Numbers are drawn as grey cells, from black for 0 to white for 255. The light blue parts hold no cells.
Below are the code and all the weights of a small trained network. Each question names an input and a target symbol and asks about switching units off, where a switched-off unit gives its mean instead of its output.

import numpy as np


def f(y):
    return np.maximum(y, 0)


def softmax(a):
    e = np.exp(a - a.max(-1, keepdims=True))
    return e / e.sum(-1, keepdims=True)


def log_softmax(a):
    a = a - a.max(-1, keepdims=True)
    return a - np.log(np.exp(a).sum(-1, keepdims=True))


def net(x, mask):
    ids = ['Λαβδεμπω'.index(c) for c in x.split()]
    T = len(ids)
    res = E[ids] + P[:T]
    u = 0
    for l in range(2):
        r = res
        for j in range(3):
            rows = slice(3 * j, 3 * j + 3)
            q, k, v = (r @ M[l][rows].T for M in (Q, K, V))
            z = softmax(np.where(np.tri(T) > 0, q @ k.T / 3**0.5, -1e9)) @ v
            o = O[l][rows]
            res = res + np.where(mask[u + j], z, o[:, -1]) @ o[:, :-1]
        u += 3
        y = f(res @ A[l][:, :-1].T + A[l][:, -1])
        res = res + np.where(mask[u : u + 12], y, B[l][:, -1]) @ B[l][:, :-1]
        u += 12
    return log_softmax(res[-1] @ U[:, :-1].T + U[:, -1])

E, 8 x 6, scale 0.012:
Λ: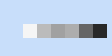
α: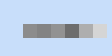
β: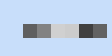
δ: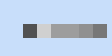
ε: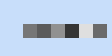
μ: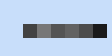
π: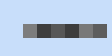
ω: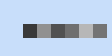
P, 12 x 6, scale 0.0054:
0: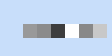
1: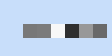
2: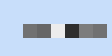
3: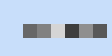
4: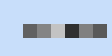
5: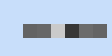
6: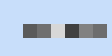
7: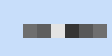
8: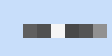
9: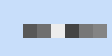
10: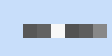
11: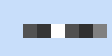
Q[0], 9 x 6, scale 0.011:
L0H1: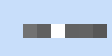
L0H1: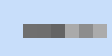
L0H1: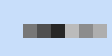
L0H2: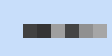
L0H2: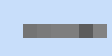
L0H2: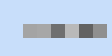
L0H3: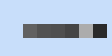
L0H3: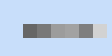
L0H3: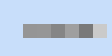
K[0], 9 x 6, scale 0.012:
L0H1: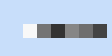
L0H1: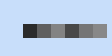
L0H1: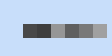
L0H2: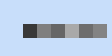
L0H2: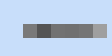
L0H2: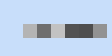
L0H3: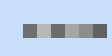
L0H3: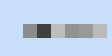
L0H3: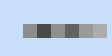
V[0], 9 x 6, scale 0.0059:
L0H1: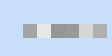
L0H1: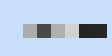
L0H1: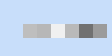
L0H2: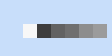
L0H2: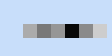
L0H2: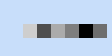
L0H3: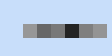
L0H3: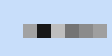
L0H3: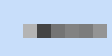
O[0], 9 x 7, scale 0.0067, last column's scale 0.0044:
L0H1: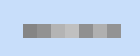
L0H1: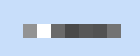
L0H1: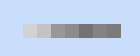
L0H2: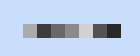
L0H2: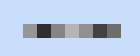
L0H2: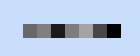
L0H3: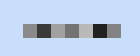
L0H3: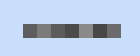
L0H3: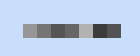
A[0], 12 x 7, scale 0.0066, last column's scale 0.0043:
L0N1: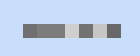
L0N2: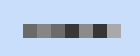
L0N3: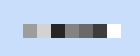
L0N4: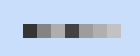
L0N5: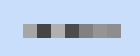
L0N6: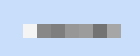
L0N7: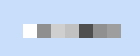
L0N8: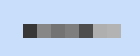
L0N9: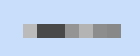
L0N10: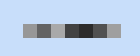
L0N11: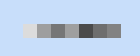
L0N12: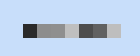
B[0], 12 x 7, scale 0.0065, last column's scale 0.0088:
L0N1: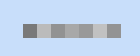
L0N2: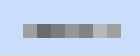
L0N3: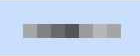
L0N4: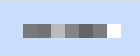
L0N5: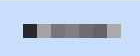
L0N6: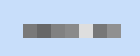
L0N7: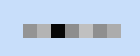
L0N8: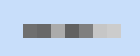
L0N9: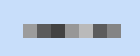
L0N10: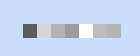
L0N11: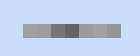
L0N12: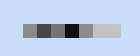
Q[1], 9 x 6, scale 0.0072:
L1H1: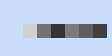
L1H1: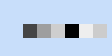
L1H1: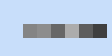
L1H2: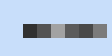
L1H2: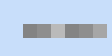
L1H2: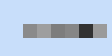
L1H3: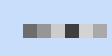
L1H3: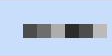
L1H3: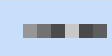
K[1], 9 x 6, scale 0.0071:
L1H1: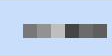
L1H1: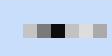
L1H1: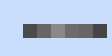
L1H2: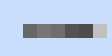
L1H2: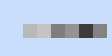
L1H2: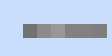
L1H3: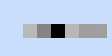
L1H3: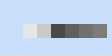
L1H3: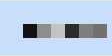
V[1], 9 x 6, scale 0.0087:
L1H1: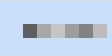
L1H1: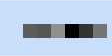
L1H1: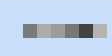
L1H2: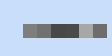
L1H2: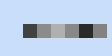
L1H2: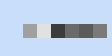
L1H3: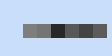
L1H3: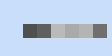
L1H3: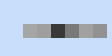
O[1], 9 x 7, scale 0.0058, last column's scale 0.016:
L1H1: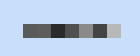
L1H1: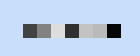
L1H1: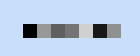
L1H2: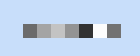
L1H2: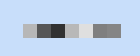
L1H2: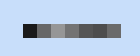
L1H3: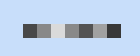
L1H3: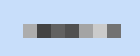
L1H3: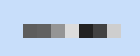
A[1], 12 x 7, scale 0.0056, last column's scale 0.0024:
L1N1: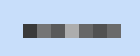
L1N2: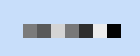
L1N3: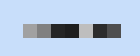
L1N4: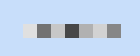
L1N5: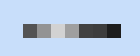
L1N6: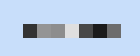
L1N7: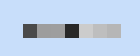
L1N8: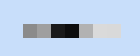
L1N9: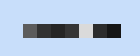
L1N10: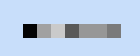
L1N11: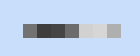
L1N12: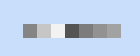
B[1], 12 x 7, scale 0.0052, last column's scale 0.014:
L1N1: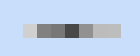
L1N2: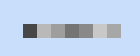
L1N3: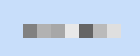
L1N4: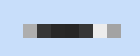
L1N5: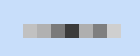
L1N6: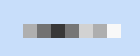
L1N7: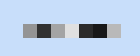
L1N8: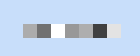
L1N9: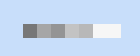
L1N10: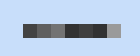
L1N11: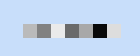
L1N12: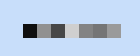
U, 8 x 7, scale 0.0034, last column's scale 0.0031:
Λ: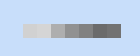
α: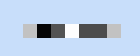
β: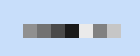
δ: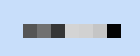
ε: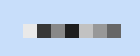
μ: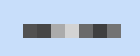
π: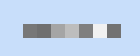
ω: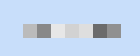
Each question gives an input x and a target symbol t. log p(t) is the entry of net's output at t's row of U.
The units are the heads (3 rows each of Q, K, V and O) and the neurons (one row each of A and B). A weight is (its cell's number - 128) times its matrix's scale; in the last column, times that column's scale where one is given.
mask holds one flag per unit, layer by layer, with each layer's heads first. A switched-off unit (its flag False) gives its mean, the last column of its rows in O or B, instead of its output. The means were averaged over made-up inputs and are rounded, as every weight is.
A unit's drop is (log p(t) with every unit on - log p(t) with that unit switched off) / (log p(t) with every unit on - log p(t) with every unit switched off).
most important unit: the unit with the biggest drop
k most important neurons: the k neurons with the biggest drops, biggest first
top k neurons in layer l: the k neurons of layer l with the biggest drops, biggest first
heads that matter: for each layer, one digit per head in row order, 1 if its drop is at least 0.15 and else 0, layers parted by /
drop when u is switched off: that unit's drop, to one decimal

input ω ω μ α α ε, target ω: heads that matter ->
110 / 111
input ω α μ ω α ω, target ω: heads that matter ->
110 / 111
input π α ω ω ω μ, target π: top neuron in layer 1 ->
(L1N2)
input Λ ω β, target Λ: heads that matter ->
100 / 111
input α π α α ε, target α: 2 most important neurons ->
(L0N7 L0N9)
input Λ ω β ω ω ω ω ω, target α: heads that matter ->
000 / 100
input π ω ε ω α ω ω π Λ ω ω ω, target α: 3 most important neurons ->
(L0N7 L0N10 L0N6)
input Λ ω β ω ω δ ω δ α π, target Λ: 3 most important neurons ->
(L1N5 L0N10 L0N7)
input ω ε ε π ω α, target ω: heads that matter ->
111 / 111
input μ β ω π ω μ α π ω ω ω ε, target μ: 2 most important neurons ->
(L1N7 L1N10)
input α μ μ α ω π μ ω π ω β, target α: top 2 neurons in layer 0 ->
(L0N7 L0N9)
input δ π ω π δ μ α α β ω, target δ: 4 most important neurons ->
(L1N9 L0N7 L0N1 L1N3)
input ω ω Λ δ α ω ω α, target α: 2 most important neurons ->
(L0N6 L0N10)
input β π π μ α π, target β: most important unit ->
L0H1
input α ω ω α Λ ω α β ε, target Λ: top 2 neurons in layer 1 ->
(L1N5 L1N7)
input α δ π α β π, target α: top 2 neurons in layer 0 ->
(L0N7 L0N9)
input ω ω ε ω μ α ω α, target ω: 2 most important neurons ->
(L1N8 L1N11)
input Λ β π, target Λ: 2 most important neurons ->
(L1N5 L0N7)
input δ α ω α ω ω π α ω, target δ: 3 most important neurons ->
(L1N9 L0N7 L0N1)
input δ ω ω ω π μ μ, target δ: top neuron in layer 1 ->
(L1N9)
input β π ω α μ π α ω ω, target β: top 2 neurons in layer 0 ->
(L0N7 L0N3)
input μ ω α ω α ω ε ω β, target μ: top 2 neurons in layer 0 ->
(L0N12 L0N10)
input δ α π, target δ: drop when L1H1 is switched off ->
0.5
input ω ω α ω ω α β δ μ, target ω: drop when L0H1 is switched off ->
0.4
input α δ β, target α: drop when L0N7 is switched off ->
0.1
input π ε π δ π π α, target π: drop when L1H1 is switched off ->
1.0
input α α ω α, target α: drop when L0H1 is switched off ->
0.3
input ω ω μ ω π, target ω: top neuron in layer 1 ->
(L1N8)
